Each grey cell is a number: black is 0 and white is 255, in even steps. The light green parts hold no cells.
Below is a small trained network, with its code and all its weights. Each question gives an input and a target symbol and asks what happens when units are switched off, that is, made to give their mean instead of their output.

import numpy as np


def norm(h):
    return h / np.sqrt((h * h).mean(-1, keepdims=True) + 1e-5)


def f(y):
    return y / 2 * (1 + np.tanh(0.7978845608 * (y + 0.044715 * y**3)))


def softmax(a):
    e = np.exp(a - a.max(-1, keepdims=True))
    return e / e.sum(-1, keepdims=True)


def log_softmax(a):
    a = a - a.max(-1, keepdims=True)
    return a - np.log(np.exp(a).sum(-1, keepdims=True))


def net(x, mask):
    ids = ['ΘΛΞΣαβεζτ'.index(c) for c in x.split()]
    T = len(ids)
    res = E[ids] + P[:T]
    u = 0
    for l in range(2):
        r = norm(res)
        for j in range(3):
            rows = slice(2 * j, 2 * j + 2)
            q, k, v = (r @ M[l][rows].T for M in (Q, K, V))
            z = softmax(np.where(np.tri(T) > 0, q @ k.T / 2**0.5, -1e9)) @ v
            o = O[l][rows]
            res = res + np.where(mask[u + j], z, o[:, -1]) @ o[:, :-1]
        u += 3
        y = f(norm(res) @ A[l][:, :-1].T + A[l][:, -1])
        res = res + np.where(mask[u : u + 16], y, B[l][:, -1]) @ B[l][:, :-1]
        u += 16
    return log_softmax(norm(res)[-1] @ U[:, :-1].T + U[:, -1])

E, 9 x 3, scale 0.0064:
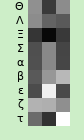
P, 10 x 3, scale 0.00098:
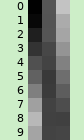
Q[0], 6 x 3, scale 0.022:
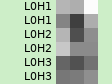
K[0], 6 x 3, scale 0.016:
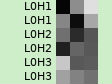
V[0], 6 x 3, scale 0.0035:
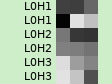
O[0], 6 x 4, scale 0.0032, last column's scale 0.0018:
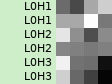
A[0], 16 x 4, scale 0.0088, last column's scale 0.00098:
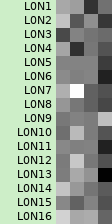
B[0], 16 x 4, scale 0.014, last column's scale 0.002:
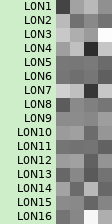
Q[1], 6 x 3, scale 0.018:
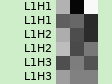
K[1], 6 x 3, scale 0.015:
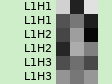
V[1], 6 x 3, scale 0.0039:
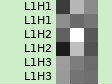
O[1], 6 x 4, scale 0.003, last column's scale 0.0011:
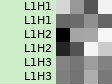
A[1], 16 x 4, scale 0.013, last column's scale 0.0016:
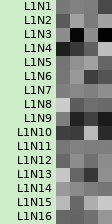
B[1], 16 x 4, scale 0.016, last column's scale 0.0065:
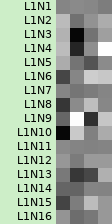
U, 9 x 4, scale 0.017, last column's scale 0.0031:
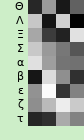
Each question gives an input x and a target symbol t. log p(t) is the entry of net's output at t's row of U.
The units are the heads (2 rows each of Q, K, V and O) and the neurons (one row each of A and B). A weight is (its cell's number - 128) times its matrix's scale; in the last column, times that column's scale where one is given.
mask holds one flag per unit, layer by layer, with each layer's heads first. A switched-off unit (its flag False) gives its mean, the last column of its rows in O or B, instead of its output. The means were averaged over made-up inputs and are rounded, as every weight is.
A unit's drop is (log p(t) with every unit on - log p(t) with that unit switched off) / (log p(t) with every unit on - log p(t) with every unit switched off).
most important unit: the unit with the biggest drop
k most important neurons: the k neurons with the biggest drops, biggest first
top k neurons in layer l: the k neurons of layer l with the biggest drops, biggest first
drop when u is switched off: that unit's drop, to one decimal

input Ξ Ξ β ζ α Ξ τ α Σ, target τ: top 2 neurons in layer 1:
(L1N9 L1N4)
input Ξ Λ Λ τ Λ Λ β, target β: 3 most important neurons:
(L0N4 L0N7 L1N4)
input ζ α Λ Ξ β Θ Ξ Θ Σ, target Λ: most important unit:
L0N4
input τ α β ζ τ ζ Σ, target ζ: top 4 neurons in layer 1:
(L1N4 L1N9 L1N6 L1N10)
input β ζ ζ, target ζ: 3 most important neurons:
(L1N4 L1N9 L1N15)
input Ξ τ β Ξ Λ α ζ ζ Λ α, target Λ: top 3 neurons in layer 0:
(L0N7 L0N4 L0N16)
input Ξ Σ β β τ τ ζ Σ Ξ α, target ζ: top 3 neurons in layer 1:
(L1N4 L1N9 L1N6)
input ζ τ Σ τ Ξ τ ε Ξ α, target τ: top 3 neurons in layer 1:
(L1N9 L1N4 L1N13)
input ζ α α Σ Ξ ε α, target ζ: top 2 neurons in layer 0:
(L0N16 L0N3)
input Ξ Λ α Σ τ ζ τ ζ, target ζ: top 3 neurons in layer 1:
(L1N4 L1N15 L1N9)
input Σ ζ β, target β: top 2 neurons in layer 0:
(L0N7 L0N4)
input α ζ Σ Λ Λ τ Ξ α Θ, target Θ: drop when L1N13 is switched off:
0.2
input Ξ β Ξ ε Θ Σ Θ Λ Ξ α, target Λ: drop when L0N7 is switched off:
0.1
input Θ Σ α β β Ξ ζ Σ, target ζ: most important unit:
L1N4
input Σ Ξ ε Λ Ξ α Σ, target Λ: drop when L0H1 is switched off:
0.2
